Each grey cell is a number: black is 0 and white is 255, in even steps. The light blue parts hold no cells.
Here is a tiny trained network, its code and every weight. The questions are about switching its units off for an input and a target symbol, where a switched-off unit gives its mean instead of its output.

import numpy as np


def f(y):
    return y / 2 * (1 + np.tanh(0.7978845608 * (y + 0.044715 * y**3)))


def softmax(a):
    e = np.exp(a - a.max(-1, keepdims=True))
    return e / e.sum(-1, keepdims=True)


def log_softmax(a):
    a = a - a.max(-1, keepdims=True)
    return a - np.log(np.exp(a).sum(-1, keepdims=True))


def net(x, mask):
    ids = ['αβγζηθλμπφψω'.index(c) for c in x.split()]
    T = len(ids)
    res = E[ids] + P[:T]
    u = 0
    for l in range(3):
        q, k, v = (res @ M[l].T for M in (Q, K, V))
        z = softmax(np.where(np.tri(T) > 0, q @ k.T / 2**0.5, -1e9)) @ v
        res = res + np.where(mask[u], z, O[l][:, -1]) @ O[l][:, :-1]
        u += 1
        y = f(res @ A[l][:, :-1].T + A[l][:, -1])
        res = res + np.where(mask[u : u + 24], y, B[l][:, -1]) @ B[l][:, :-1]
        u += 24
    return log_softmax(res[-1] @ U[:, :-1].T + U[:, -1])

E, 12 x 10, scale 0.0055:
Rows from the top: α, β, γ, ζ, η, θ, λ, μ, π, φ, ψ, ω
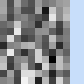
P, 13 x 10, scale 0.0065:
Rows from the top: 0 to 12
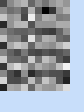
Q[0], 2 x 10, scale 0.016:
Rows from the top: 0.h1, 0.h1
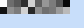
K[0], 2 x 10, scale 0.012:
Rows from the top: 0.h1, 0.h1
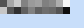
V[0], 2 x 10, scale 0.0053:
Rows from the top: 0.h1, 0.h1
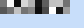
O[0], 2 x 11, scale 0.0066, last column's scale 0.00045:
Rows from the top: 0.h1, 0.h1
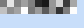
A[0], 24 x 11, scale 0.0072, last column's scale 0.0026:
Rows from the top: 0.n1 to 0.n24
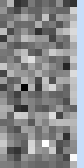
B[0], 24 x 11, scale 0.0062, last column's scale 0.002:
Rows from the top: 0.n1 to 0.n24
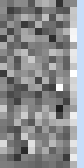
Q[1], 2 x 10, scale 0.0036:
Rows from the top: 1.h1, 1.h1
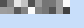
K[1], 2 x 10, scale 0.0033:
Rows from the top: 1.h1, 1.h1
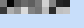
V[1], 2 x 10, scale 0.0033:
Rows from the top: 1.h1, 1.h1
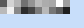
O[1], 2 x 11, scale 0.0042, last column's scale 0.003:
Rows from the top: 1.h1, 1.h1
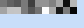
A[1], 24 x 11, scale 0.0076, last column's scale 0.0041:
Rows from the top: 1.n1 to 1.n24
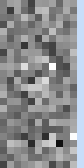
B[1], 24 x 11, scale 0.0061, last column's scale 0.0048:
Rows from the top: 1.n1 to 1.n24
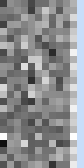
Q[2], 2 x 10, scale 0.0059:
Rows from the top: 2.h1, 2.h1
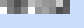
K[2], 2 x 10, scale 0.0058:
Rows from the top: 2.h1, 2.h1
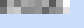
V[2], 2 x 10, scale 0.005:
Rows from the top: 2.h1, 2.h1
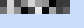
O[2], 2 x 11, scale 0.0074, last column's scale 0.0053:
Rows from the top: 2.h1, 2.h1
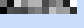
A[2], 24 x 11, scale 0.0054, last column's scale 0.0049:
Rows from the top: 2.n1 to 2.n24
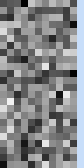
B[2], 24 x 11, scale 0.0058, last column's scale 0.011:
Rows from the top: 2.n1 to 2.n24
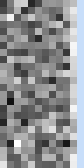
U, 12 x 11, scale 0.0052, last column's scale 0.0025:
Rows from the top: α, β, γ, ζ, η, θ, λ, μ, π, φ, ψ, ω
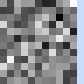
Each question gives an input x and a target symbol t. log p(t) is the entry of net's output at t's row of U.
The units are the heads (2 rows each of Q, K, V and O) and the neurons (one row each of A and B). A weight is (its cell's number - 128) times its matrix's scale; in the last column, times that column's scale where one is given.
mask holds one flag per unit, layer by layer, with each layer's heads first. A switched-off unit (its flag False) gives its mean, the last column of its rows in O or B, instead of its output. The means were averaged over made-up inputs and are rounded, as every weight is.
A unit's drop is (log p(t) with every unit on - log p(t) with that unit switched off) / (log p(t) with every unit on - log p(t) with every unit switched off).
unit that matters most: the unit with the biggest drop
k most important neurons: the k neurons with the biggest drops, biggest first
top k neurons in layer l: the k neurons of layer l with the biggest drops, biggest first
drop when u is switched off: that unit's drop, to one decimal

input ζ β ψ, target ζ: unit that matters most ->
0.h1
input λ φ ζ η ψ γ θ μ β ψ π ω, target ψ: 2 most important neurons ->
2.n11, 0.n6
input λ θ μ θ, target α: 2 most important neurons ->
2.n12, 2.n24
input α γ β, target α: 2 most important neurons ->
2.n21, 0.n22
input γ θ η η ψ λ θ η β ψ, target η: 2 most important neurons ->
0.n6, 0.n9
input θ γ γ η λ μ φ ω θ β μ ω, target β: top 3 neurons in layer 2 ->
2.n21, 2.n14, 2.n1
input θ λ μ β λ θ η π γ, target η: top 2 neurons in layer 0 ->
0.n22, 0.n21
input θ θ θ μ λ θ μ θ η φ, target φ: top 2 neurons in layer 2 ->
2.n24, 2.n3
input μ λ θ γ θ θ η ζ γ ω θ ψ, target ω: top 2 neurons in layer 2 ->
2.n4, 2.n20
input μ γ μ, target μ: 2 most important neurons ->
2.n1, 2.n23
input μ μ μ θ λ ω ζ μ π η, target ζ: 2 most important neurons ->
2.n24, 0.n13
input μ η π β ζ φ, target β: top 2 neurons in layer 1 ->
1.n15, 1.n18
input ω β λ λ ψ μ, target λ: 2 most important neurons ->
1.n10, 0.n10
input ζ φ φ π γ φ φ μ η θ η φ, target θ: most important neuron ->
0.n10
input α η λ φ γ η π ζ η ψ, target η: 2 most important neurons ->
0.n9, 0.n6
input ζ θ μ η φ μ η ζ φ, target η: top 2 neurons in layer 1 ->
1.n14, 1.n13
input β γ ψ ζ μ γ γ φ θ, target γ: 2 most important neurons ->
2.n18, 0.n18
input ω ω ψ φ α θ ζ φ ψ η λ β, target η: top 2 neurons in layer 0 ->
0.n22, 0.n21
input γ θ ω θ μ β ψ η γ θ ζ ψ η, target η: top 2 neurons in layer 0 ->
0.n9, 0.n6
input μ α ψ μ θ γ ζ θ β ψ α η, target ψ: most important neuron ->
2.n11
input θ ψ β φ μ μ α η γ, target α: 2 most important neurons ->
2.n21, 0.n22
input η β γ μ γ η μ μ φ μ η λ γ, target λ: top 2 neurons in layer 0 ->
0.n17, 0.n22
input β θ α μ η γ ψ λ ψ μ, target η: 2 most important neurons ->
2.n11, 0.n9
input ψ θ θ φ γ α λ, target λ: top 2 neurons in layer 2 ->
2.n24, 2.n15
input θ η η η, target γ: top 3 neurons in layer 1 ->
1.n12, 1.n2, 1.n21
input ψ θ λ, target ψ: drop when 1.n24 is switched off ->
0.1
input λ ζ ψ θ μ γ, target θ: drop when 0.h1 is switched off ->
0.2
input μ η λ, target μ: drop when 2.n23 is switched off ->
0.2
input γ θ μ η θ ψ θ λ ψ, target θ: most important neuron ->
2.n1
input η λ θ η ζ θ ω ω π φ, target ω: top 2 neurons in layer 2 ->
2.n16, 2.n4
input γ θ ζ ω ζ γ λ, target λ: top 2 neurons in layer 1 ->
1.n10, 1.n21
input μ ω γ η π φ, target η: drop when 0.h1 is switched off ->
0.6
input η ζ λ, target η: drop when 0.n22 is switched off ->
0.4
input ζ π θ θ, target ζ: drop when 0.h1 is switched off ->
0.5
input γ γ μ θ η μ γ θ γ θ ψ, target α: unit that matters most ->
1.n22
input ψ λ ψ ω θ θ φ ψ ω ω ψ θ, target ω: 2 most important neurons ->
2.n4, 2.n20
